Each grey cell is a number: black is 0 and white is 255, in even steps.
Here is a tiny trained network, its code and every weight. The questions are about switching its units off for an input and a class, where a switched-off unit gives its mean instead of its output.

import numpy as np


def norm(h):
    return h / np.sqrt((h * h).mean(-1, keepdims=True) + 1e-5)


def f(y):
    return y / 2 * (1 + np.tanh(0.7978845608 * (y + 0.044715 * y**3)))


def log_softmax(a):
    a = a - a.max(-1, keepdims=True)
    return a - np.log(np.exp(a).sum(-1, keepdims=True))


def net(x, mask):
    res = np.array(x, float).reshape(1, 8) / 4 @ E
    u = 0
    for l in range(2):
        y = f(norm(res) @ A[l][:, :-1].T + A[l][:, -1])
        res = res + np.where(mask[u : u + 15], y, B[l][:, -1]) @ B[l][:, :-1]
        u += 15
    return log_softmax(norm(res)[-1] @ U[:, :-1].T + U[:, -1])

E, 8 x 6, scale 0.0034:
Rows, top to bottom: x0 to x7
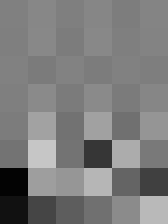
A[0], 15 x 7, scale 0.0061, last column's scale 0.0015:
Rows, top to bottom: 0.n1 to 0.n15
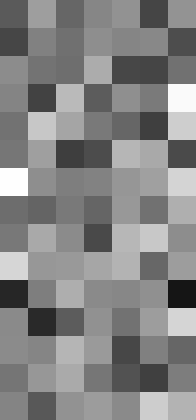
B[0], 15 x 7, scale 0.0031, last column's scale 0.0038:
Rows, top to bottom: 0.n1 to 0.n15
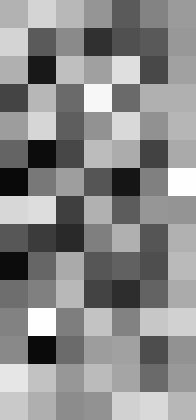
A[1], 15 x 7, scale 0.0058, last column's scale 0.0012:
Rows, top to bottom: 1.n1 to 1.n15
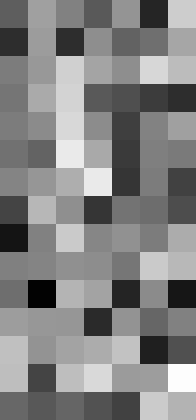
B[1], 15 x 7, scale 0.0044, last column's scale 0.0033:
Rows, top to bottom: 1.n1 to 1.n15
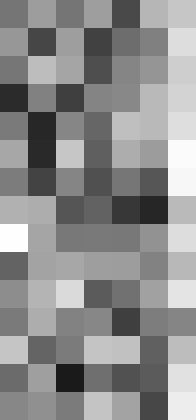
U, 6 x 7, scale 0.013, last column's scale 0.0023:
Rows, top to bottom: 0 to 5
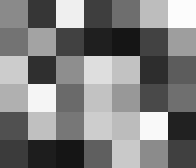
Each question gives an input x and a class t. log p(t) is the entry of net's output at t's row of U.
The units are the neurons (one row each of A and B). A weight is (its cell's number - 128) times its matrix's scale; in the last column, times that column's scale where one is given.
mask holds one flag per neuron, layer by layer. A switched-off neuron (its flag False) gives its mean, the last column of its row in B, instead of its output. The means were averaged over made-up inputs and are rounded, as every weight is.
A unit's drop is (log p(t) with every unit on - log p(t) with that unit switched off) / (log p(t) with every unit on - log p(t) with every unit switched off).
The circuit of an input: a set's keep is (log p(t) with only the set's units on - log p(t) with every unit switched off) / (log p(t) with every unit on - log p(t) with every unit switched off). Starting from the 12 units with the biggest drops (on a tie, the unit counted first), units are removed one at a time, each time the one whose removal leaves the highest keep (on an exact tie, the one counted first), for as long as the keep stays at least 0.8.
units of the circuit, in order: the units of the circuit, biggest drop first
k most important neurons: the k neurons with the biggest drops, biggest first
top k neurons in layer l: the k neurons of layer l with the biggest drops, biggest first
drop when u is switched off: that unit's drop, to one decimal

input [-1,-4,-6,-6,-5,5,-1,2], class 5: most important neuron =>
0.n6
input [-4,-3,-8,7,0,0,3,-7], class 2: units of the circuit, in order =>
1.n13, 0.n3
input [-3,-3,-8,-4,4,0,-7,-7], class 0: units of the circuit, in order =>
0.n7, 1.n5
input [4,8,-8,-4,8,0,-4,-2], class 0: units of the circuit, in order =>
0.n7, 1.n14
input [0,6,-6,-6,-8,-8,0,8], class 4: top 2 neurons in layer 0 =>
0.n12, 0.n7
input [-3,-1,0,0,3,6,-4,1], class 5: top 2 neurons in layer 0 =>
0.n6, 0.n9
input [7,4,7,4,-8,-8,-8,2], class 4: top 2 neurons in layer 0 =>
0.n12, 0.n15
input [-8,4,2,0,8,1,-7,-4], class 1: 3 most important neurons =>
1.n8, 0.n7, 0.n3
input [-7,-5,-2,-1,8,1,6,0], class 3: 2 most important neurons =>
0.n5, 0.n7
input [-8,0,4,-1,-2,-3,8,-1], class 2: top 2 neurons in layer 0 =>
0.n7, 0.n14
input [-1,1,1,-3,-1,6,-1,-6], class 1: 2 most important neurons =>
0.n7, 0.n10
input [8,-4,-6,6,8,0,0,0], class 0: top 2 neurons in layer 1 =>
1.n8, 1.n4
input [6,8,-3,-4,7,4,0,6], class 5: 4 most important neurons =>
0.n6, 0.n7, 0.n9, 0.n10
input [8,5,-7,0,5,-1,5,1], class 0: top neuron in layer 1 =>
1.n15
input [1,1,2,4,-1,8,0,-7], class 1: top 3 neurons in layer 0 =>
0.n7, 0.n10, 0.n15
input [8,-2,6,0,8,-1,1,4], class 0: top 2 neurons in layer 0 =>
0.n11, 0.n5
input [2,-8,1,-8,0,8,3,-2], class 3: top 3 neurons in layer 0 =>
0.n7, 0.n5, 0.n14
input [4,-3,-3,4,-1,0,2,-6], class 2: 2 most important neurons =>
1.n13, 0.n3
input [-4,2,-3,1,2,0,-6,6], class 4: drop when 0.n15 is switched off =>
0.3
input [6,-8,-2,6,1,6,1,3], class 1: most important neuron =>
1.n5
